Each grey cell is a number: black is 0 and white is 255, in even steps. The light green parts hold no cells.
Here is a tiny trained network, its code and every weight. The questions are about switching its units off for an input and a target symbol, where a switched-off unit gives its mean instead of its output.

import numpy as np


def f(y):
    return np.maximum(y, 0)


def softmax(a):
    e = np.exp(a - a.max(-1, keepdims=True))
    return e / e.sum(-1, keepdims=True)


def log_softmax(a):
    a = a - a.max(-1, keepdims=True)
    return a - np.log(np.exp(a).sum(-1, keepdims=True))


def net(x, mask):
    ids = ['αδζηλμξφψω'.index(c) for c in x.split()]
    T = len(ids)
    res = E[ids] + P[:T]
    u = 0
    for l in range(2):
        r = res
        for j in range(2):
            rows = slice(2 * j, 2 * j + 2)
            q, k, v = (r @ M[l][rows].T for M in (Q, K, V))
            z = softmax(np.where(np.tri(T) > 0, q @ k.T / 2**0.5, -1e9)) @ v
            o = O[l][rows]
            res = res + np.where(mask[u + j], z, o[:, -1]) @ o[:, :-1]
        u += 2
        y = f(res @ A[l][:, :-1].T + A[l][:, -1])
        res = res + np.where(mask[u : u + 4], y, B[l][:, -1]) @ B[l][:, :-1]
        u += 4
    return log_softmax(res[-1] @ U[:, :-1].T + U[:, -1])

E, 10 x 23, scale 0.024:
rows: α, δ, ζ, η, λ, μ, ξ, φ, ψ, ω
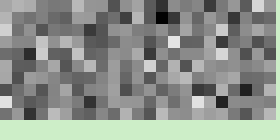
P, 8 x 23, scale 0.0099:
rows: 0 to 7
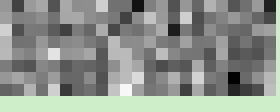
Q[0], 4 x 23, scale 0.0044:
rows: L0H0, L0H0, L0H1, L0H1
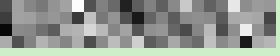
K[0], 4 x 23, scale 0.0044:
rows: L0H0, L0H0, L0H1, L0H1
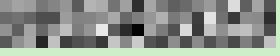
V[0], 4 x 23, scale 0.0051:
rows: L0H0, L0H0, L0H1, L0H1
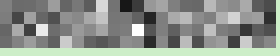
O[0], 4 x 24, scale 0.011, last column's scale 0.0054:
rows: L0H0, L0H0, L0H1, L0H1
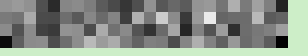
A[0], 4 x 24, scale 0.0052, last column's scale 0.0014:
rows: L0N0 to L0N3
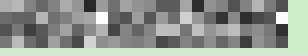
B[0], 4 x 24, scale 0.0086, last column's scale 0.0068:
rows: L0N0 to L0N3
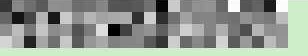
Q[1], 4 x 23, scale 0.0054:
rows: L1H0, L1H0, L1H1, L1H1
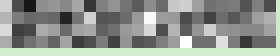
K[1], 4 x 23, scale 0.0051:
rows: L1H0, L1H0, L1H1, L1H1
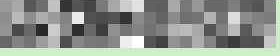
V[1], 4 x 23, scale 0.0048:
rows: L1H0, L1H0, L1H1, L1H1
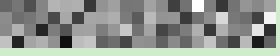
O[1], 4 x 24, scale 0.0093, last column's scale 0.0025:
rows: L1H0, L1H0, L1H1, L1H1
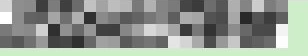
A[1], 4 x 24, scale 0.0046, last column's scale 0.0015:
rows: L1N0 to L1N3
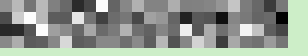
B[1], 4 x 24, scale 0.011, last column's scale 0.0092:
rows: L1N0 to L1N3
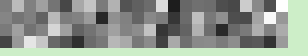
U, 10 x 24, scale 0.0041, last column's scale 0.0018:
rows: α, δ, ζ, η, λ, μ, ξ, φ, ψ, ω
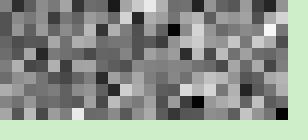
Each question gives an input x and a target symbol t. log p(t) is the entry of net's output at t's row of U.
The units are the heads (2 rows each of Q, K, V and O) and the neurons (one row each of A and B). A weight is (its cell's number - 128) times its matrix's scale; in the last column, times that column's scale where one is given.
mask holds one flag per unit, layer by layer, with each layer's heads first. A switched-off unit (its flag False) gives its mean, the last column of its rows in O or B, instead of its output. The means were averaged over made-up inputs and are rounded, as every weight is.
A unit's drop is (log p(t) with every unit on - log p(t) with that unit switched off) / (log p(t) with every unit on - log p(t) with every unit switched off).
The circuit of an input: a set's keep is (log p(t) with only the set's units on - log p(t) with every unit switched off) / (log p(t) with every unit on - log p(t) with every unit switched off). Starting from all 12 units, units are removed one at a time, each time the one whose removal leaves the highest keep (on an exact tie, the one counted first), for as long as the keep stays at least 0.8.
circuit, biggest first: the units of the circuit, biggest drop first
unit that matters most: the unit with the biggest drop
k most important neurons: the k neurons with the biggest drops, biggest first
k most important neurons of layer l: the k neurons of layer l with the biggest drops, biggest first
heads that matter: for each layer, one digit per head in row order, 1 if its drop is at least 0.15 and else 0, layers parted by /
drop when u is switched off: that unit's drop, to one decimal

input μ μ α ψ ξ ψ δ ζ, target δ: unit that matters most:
L1H1
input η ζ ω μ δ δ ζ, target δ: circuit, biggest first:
L1H1; L0H1
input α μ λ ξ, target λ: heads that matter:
11 / 00
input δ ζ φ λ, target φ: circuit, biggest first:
L1H0; L0N3
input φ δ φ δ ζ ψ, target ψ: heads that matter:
00 / 10
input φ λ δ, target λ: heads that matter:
01 / 00
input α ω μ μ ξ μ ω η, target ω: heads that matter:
10 / 01
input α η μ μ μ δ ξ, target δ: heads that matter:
11 / 01
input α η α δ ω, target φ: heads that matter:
00 / 11
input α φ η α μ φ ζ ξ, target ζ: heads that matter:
11 / 00
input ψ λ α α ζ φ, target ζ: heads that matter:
01 / 11
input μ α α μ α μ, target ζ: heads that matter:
10 / 11
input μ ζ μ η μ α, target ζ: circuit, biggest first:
L0H0; L1N1; L1H1
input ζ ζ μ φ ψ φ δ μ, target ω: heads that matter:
01 / 01
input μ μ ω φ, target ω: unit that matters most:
L1H1
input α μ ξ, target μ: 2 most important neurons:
L1N0; L0N0
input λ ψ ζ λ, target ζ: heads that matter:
01 / 00
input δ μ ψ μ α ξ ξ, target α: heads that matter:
11 / 01
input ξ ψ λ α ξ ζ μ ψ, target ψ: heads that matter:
00 / 10
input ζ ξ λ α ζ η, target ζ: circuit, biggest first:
L0H1; L1N1; L1H1; L0N0
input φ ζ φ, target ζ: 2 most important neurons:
L0N1; L0N0
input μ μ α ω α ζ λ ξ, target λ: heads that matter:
01 / 00
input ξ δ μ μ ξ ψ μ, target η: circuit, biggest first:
L0H1; L1H1
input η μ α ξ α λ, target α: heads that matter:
10 / 01
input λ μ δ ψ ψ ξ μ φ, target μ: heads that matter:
01 / 10
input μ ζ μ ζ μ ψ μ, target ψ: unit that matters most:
L1H0
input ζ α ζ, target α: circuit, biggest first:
L1H1
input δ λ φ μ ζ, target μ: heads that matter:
01 / 01
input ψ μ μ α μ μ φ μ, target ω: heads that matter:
11 / 01
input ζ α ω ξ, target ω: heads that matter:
00 / 01
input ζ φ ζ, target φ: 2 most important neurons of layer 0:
L0N3; L0N0
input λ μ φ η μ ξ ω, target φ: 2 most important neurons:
L1N0; L0N2
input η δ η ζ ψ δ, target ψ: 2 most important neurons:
L0N1; L1N0
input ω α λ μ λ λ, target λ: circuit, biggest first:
L0H1
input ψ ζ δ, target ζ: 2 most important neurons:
L0N1; L1N2
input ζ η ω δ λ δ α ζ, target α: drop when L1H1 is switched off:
0.7
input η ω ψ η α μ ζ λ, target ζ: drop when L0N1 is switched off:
0.2
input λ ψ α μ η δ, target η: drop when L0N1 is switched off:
0.3
